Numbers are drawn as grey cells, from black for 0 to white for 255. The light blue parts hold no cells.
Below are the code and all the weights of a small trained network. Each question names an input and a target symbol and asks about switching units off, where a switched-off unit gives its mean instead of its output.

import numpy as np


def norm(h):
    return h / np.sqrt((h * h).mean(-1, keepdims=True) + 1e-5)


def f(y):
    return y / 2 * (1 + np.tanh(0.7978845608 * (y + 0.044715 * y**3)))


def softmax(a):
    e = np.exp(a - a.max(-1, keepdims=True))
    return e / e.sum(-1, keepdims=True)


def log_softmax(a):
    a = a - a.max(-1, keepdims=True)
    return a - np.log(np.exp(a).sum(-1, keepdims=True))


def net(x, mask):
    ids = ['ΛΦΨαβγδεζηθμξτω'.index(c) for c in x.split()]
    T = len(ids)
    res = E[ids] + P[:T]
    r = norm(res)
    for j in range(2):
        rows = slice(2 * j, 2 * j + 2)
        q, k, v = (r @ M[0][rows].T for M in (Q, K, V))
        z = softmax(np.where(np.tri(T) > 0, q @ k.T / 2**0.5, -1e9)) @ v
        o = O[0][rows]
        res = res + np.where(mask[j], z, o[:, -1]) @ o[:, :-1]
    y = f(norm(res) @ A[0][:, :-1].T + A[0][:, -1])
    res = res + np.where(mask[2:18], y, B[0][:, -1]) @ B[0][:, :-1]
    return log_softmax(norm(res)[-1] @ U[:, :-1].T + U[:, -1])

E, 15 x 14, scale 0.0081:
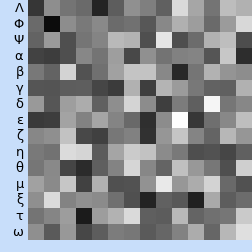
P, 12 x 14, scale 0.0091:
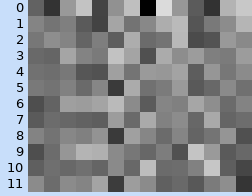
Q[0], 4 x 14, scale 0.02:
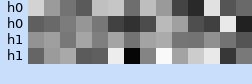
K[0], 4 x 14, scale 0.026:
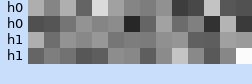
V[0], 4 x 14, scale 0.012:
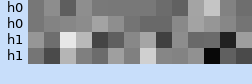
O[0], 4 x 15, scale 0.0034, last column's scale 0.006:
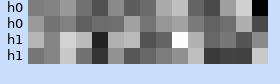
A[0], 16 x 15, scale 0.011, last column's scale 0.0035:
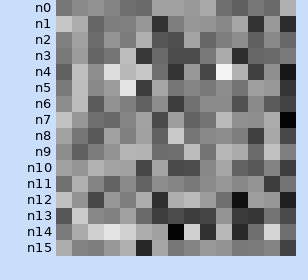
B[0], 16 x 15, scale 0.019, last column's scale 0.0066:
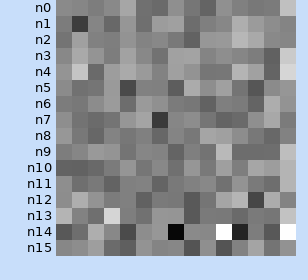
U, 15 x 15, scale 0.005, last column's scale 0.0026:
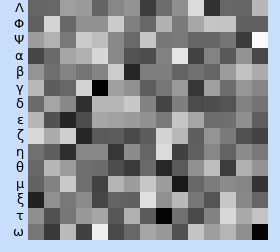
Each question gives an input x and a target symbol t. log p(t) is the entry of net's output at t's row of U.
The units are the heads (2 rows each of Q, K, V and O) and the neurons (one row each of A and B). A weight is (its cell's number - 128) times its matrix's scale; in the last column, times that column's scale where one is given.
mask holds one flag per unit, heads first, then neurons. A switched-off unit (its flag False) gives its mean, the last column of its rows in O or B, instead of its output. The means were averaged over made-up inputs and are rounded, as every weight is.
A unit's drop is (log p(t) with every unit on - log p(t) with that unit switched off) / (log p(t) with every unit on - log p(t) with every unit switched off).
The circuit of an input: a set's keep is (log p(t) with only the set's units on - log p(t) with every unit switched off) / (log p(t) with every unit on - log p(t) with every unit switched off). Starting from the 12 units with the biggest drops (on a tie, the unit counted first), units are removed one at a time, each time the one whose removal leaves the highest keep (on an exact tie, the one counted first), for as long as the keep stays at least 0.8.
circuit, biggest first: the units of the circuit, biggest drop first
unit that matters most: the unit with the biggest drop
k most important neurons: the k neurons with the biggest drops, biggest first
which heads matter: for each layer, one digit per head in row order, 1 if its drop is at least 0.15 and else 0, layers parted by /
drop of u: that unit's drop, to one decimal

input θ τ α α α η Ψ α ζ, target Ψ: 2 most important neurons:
(n13, n3)
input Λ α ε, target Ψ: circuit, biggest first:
(h1, n13, n14)
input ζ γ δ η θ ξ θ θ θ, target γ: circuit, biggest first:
(h1, n5, n14, n15)
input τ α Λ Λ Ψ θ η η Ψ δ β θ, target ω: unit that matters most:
n10
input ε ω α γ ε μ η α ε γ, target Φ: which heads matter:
10
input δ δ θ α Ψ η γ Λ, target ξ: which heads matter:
10
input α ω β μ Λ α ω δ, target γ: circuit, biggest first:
(n14, n4, h0)
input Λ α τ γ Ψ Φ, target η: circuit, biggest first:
(h1, n5)
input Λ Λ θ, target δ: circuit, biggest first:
(n14, n15, n13, n6)
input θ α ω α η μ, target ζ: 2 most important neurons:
(n15, n5)
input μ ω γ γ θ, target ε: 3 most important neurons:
(n14, n8, n4)
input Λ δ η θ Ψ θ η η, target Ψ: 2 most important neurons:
(n14, n0)
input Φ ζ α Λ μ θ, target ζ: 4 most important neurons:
(n5, n14, n15, n3)
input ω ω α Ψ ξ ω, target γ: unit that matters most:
h1
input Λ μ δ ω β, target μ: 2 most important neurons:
(n14, n4)
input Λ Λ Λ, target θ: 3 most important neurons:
(n14, n6, n0)
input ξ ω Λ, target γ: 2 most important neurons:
(n5, n14)
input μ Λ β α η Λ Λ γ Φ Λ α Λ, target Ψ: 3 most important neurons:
(n13, n3, n14)
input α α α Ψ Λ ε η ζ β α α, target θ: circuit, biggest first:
(n12, h0, n14)
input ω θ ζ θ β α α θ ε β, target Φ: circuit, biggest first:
(n4)
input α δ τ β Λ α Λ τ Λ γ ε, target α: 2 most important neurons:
(n14, n4)
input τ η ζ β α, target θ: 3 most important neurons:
(n12, n14, n4)
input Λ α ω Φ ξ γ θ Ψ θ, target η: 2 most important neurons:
(n5, n14)
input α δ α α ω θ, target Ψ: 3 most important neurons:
(n13, n3, n14)
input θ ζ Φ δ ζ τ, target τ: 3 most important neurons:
(n14, n15, n10)
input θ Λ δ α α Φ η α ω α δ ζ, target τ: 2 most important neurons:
(n14, n15)
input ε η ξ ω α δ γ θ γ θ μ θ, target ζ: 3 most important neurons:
(n5, n14, n15)
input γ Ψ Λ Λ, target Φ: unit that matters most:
h0
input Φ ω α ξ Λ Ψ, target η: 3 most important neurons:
(n5, n14, n4)
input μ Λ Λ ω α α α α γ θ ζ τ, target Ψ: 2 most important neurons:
(n13, n3)
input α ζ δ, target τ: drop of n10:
0.1
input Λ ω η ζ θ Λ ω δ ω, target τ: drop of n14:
0.4
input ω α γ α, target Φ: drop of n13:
0.2
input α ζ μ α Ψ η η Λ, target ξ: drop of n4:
0.2
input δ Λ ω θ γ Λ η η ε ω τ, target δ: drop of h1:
0.1
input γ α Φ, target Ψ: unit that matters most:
h1
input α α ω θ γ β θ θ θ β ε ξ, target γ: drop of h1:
0.4
